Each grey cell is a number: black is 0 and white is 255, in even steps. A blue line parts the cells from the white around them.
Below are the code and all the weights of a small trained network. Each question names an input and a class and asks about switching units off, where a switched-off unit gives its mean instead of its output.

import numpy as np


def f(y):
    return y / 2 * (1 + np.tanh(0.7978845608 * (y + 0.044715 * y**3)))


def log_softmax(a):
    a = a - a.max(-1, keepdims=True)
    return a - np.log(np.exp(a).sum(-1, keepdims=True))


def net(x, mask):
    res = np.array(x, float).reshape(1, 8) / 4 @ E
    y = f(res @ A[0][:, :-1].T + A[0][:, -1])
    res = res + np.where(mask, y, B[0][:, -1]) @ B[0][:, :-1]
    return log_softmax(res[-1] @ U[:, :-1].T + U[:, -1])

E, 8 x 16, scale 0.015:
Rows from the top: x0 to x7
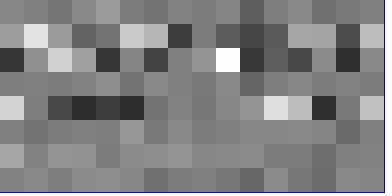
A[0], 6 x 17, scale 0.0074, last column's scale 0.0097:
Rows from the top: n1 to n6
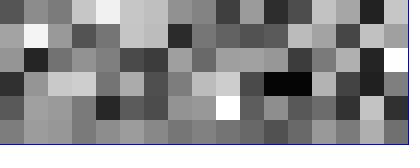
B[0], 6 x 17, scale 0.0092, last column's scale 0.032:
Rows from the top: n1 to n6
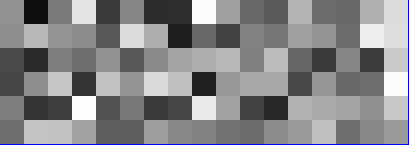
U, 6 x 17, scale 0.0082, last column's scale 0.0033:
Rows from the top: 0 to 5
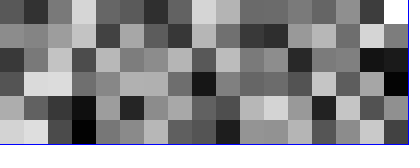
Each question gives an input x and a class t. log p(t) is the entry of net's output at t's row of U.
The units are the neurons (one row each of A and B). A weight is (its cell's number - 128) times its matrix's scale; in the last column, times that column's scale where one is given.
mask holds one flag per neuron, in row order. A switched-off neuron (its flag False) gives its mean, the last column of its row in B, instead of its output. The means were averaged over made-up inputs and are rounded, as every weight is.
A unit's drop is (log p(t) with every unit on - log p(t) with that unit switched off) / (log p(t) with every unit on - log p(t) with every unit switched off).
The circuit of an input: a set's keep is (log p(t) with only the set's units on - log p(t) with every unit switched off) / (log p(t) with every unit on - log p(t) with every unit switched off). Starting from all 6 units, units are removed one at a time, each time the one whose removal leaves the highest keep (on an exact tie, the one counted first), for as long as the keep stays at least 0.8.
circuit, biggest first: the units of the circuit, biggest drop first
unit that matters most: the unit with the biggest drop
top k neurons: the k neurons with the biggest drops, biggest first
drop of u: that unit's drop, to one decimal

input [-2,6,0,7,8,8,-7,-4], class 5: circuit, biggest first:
[n1]
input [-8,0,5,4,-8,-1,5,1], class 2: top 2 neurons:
[n4 n2]
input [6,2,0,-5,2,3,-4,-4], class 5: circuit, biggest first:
[n1 n5 n4]
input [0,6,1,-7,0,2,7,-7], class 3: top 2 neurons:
[n1 n5]
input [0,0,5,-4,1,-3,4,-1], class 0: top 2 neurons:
[n5 n2]
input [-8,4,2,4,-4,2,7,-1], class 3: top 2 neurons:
[n4 n5]
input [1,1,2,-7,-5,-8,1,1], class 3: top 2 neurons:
[n4 n3]
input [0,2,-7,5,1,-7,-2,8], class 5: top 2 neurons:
[n5 n1]
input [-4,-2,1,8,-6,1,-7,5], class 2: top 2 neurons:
[n4 n5]
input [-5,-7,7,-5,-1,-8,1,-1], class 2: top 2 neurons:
[n4 n1]
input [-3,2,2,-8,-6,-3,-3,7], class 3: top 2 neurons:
[n4 n5]
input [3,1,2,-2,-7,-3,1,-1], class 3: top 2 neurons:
[n4 n3]
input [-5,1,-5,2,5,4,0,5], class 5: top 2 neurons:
[n3 n1]
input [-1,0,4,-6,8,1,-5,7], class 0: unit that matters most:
n2
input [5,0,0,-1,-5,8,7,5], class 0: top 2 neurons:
[n1 n2]
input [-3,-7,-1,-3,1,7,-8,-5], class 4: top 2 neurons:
[n1 n5]
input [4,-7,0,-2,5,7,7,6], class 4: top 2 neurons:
[n1 n5]
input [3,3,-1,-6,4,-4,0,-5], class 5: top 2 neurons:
[n1 n5]
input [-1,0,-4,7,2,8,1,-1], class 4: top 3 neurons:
[n2 n1 n5]
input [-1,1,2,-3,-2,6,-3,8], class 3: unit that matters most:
n3
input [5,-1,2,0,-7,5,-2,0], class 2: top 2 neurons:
[n4 n2]
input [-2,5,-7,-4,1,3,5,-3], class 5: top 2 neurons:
[n5 n1]
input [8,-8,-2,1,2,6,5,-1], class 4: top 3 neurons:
[n1 n5 n4]
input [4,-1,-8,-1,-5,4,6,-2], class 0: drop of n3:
0.0
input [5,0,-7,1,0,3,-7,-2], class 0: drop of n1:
0.1
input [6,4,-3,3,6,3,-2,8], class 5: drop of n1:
0.2
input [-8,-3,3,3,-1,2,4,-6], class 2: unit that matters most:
n1
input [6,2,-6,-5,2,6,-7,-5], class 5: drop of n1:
0.3
